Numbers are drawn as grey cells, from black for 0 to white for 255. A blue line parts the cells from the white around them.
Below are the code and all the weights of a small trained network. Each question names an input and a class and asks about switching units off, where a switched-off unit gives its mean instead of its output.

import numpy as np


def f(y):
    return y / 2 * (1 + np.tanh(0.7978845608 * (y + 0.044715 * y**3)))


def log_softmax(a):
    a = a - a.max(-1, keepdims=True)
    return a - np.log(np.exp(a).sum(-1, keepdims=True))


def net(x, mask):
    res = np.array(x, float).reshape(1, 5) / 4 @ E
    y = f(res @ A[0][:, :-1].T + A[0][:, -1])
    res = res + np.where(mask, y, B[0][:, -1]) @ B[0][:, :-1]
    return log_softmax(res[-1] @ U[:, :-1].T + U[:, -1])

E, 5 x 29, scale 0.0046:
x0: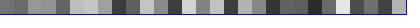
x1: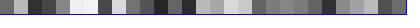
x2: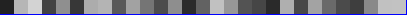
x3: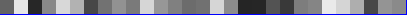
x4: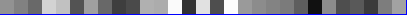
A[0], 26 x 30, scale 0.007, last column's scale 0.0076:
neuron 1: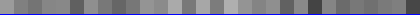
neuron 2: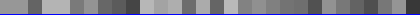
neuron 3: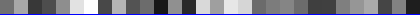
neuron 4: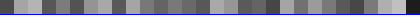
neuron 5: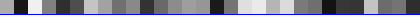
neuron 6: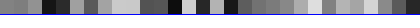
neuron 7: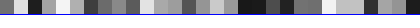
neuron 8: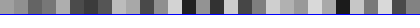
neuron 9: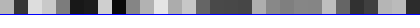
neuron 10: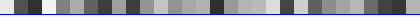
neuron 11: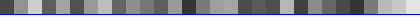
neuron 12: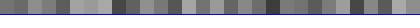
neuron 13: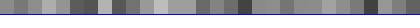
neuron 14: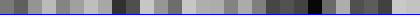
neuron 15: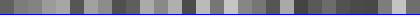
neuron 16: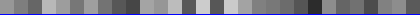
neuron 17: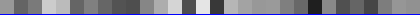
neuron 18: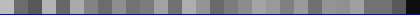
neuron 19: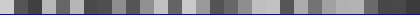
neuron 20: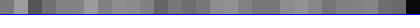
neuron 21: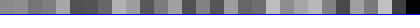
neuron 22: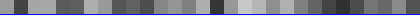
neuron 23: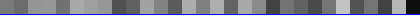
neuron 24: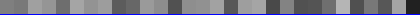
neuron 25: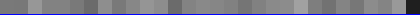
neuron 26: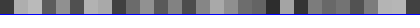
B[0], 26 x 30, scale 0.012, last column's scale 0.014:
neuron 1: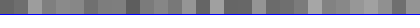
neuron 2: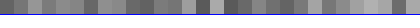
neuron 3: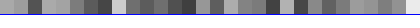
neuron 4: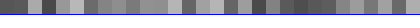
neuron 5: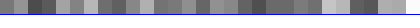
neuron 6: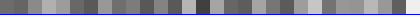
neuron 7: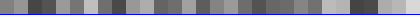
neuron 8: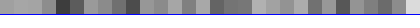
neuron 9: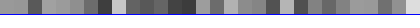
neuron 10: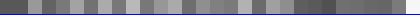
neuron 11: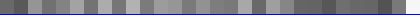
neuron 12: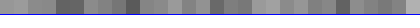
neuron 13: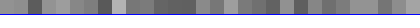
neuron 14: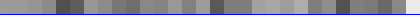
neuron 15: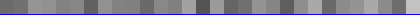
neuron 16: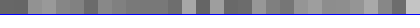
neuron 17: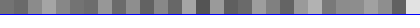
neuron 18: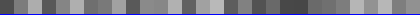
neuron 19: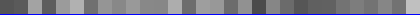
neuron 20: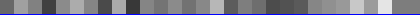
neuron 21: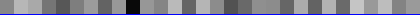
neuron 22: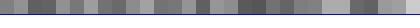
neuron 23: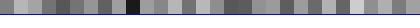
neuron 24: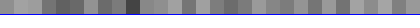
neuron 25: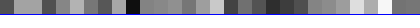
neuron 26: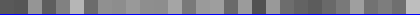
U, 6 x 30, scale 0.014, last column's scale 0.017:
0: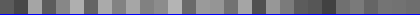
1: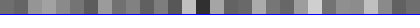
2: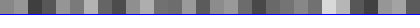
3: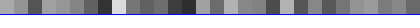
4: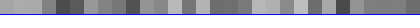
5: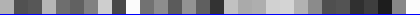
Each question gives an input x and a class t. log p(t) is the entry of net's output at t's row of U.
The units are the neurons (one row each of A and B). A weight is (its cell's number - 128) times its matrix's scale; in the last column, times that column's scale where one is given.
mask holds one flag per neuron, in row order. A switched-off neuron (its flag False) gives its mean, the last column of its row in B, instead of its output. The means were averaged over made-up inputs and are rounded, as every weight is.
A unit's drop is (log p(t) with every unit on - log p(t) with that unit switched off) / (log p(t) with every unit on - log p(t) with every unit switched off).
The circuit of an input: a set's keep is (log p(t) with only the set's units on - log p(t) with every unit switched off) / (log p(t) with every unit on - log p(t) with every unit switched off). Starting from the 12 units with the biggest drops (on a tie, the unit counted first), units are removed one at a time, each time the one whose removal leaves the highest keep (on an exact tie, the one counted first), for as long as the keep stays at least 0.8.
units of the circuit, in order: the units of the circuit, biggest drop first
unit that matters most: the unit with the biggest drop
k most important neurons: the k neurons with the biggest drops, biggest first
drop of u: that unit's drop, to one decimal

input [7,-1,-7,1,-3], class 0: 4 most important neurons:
neuron 19; neuron 10; neuron 8; neuron 18
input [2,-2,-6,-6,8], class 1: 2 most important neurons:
neuron 17; neuron 16
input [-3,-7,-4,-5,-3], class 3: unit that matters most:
neuron 9
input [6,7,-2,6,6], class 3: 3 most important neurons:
neuron 3; neuron 6; neuron 5
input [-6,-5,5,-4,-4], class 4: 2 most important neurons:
neuron 8; neuron 3
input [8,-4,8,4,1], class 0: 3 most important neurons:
neuron 26; neuron 11; neuron 4
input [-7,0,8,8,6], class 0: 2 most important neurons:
neuron 11; neuron 26
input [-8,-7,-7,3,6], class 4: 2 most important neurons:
neuron 8; neuron 21
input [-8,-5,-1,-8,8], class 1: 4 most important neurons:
neuron 17; neuron 15; neuron 7; neuron 16
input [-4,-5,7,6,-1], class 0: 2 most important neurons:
neuron 11; neuron 5
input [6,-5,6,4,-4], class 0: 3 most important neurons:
neuron 4; neuron 26; neuron 8
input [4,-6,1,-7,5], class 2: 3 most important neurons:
neuron 5; neuron 22; neuron 3
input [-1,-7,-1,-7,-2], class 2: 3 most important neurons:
neuron 5; neuron 3; neuron 22
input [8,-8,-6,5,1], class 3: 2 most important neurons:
neuron 9; neuron 13
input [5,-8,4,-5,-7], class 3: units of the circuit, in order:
neuron 9
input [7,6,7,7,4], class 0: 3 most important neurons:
neuron 26; neuron 11; neuron 5
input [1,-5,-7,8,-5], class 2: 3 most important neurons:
neuron 7; neuron 11; neuron 26
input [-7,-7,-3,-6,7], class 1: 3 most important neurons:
neuron 17; neuron 3; neuron 16
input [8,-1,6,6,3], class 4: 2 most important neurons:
neuron 14; neuron 23
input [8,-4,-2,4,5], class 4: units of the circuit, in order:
neuron 14
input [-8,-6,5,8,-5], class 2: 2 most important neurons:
neuron 7; neuron 14
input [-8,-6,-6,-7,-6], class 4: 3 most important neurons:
neuron 8; neuron 21; neuron 7
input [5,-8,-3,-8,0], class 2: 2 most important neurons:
neuron 5; neuron 22
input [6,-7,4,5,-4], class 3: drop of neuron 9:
1.0
